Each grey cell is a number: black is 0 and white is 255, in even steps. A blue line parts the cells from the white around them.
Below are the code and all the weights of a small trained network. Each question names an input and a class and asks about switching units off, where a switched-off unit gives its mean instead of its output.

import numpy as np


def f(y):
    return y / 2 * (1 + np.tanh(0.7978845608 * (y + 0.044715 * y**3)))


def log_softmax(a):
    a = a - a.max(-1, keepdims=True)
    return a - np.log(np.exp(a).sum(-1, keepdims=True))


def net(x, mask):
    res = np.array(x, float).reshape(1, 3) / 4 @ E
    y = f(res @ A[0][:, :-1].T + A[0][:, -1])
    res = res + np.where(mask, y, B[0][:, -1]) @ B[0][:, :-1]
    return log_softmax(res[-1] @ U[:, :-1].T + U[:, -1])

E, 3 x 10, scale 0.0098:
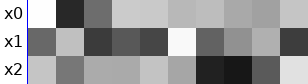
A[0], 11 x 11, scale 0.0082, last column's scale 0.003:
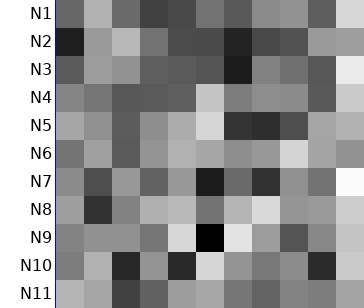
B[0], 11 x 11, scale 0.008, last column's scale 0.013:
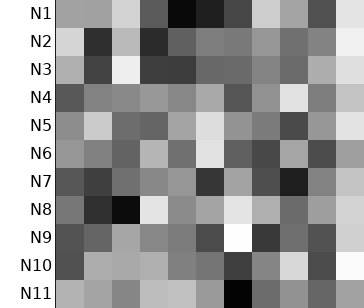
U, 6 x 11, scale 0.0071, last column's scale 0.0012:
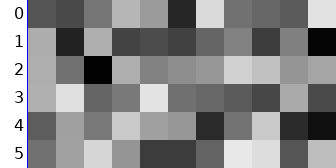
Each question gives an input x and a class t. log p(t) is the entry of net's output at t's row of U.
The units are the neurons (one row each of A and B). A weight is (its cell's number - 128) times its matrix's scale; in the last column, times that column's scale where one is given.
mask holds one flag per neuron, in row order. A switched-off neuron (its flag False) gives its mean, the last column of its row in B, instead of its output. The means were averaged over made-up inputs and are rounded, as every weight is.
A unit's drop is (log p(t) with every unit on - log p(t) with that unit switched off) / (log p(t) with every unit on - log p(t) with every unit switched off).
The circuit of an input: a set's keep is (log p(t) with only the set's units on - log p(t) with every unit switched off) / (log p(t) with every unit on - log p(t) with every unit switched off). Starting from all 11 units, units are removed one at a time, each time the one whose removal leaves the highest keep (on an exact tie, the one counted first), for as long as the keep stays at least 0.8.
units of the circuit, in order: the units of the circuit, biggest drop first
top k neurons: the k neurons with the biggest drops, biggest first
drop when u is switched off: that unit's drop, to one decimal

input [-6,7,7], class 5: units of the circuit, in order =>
(N1)
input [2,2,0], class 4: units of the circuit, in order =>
(N2 N3)
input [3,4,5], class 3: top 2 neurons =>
(N5 N10)
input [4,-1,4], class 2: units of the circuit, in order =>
(N8 N3)
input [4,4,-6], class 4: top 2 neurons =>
(N10 N3)
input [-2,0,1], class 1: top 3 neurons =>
(N10 N4 N1)
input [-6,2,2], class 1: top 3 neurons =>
(N2 N3 N4)
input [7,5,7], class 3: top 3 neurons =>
(N5 N11 N10)
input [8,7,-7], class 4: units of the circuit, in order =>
(N10 N6)
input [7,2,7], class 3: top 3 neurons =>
(N5 N11 N4)
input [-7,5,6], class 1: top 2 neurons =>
(N2 N3)
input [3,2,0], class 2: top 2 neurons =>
(N10 N1)
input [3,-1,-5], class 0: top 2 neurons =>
(N9 N5)
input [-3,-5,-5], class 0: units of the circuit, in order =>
(N9)
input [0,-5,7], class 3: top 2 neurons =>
(N5 N3)
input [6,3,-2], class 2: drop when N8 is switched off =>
0.4
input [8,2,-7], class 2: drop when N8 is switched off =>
0.2
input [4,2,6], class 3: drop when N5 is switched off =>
0.2
